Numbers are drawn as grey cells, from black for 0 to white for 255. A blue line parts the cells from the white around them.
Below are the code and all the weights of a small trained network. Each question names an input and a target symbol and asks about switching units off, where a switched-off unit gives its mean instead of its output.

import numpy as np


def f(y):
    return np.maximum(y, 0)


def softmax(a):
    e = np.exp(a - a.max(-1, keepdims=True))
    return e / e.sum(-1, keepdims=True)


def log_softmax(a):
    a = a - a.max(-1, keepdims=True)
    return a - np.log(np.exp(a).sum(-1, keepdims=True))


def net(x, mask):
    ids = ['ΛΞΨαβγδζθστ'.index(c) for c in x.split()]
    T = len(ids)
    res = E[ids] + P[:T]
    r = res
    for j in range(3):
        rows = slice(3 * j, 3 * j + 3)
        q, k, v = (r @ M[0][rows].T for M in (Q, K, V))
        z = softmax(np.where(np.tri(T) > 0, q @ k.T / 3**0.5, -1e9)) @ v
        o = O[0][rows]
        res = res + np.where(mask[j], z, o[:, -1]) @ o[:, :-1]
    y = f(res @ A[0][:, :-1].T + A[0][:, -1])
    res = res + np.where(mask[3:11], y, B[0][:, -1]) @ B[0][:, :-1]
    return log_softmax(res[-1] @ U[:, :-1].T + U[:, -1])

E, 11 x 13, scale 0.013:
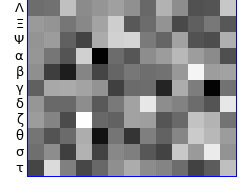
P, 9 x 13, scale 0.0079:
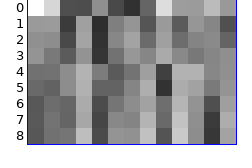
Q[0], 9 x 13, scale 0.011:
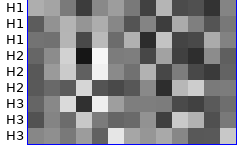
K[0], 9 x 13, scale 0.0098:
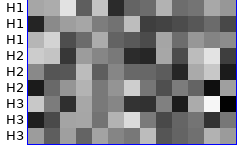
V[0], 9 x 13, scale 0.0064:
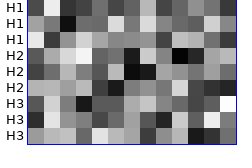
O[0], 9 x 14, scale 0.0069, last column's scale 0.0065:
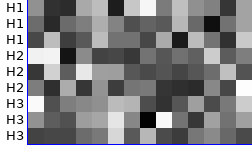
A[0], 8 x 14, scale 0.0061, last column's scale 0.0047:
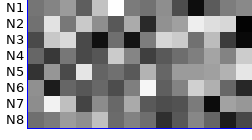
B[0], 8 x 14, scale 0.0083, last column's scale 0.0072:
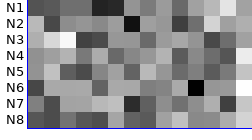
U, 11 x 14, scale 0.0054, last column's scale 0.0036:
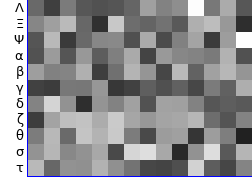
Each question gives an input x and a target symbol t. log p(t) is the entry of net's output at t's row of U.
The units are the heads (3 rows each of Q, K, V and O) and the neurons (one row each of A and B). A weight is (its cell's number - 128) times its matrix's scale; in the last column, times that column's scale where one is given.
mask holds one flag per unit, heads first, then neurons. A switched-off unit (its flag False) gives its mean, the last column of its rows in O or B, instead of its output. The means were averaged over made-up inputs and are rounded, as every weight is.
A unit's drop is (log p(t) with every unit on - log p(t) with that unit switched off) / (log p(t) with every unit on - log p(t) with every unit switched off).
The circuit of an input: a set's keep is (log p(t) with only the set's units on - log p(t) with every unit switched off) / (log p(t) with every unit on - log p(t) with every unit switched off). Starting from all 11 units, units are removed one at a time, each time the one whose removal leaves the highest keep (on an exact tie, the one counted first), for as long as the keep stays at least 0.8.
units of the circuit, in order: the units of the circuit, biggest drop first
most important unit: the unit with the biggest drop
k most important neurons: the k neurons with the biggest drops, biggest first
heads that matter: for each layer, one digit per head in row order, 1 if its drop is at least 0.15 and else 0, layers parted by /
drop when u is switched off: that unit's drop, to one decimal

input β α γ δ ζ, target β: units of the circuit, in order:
(N6, H2, H3)
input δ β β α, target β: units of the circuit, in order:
(H3, N6, H2)
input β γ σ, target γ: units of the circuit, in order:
(H2, H1)
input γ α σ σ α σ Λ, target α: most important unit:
H3
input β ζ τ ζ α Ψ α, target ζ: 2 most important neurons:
(N6, N4)
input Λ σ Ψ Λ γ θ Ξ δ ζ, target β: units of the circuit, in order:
(H2, N6, H3)
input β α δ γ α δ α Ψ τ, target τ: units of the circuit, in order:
(H3, N7)
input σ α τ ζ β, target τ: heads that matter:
001
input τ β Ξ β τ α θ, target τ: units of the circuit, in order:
(H3, N4)
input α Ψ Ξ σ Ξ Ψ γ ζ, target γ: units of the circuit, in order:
(H2, H3)
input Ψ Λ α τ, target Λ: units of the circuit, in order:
(N1, H2, H3)
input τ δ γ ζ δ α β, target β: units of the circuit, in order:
(N6, H2)
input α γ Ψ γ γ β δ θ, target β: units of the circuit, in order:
(H2, N6, H3)
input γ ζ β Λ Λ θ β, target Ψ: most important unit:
H2
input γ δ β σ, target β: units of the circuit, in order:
(H3, H2, N6)
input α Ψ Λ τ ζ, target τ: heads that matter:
101
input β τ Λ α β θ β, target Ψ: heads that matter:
011
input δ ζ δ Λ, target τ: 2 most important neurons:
(N7, N6)
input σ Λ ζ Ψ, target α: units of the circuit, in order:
(N1, H3, H2)
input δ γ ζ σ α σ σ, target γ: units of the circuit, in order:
(H2)
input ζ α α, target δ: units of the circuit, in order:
(H3, N3)
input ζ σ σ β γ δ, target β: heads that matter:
010
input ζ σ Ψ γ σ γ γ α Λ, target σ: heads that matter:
100
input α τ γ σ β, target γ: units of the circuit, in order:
(H2, H3)
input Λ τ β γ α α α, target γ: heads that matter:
010
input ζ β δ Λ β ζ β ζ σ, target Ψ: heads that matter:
011
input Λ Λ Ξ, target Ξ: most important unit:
H1
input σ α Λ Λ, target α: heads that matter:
011
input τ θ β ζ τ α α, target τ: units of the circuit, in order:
(H3, N6)
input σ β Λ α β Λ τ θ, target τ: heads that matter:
001
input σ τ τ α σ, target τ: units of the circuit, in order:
(H3, N6)
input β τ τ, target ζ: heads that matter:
011
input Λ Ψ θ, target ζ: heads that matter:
010
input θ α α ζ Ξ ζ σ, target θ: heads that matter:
011
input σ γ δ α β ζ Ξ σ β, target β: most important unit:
N6
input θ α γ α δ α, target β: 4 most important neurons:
(N6, N4, N7, N5)
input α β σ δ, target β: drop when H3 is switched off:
0.2
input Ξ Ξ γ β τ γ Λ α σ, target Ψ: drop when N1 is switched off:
0.0
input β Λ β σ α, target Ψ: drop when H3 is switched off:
0.2
